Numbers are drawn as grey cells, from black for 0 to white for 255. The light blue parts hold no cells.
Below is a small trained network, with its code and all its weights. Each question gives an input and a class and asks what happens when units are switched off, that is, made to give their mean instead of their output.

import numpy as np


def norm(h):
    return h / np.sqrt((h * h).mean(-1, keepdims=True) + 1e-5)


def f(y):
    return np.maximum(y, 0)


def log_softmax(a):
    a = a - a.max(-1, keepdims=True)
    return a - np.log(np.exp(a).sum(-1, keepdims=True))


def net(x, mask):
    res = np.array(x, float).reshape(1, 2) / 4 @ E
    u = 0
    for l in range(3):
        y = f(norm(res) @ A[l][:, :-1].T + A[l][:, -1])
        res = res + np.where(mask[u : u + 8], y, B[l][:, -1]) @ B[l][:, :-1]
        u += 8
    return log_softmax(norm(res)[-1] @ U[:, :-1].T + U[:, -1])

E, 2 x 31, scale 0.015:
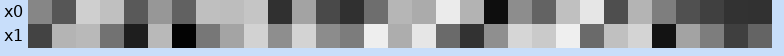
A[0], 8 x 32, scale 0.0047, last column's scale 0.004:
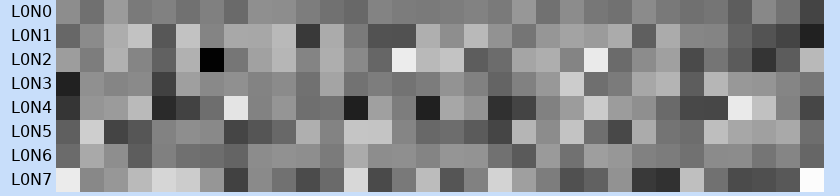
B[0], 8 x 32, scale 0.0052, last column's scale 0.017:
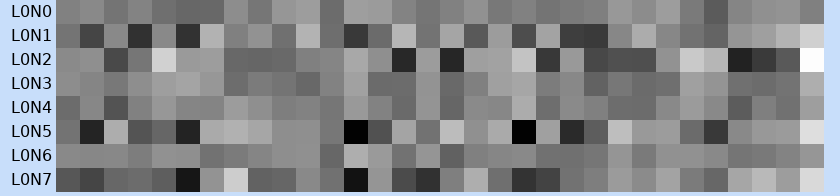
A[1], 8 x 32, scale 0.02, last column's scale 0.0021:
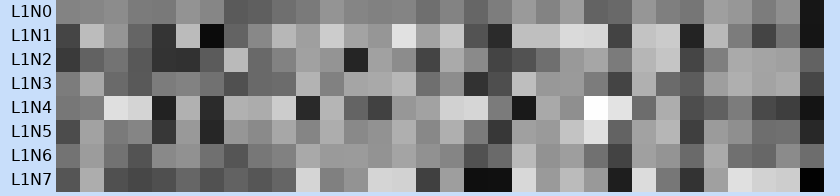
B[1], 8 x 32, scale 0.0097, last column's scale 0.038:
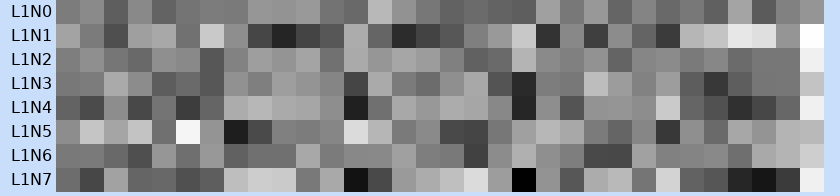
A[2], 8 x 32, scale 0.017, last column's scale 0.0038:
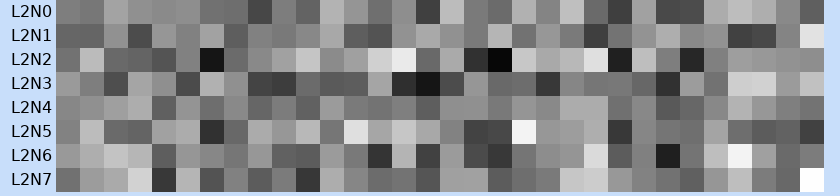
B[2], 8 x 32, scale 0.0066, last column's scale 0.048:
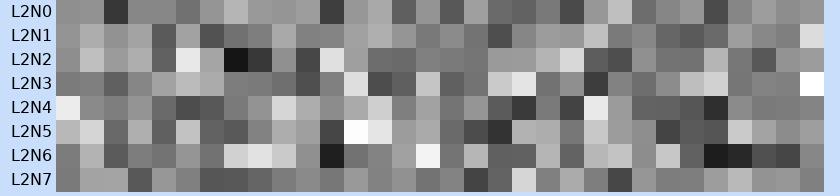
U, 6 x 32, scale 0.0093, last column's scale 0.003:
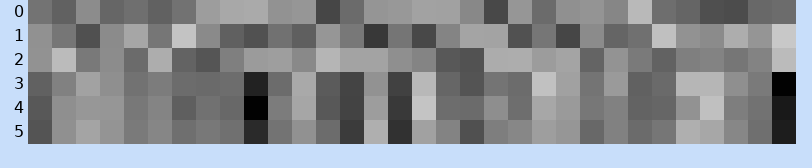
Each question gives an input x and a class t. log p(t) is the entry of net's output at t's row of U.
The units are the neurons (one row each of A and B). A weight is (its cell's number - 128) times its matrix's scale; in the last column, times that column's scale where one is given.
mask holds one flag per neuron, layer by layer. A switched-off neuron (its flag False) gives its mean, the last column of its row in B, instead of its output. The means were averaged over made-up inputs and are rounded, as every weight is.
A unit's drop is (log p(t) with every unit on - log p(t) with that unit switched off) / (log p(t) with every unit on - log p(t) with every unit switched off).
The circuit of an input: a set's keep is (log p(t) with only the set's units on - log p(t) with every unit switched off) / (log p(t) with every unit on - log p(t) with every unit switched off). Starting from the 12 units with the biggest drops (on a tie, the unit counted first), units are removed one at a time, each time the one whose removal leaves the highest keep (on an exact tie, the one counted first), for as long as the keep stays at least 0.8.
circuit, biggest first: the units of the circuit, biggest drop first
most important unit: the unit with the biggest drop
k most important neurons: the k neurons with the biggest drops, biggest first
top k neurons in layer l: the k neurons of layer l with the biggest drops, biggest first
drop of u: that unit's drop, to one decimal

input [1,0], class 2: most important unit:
L1N1
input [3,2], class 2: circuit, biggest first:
[L1N1 L1N7]
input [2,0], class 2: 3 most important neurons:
[L1N1 L1N7 L1N4]
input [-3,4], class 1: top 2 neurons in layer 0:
[L0N7 L0N1]
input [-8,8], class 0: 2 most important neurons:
[L1N7 L1N3]
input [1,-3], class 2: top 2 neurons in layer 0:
[L0N2 L0N7]
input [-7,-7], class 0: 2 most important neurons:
[L0N2 L1N1]
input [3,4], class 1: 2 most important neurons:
[L0N5 L0N7]
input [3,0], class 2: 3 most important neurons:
[L1N1 L0N1 L1N7]
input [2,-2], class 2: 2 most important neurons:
[L1N2 L1N1]
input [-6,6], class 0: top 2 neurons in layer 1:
[L1N7 L1N3]
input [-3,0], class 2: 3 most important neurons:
[L0N5 L1N2 L1N4]
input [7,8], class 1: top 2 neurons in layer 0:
[L0N5 L0N7]
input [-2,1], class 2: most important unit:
L0N5
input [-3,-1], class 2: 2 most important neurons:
[L0N5 L1N2]
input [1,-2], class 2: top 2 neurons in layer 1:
[L1N2 L1N1]
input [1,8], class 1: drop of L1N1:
0.5
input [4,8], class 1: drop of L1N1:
0.9
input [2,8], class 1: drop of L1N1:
0.6
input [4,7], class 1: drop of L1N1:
1.0
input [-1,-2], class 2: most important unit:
L0N2
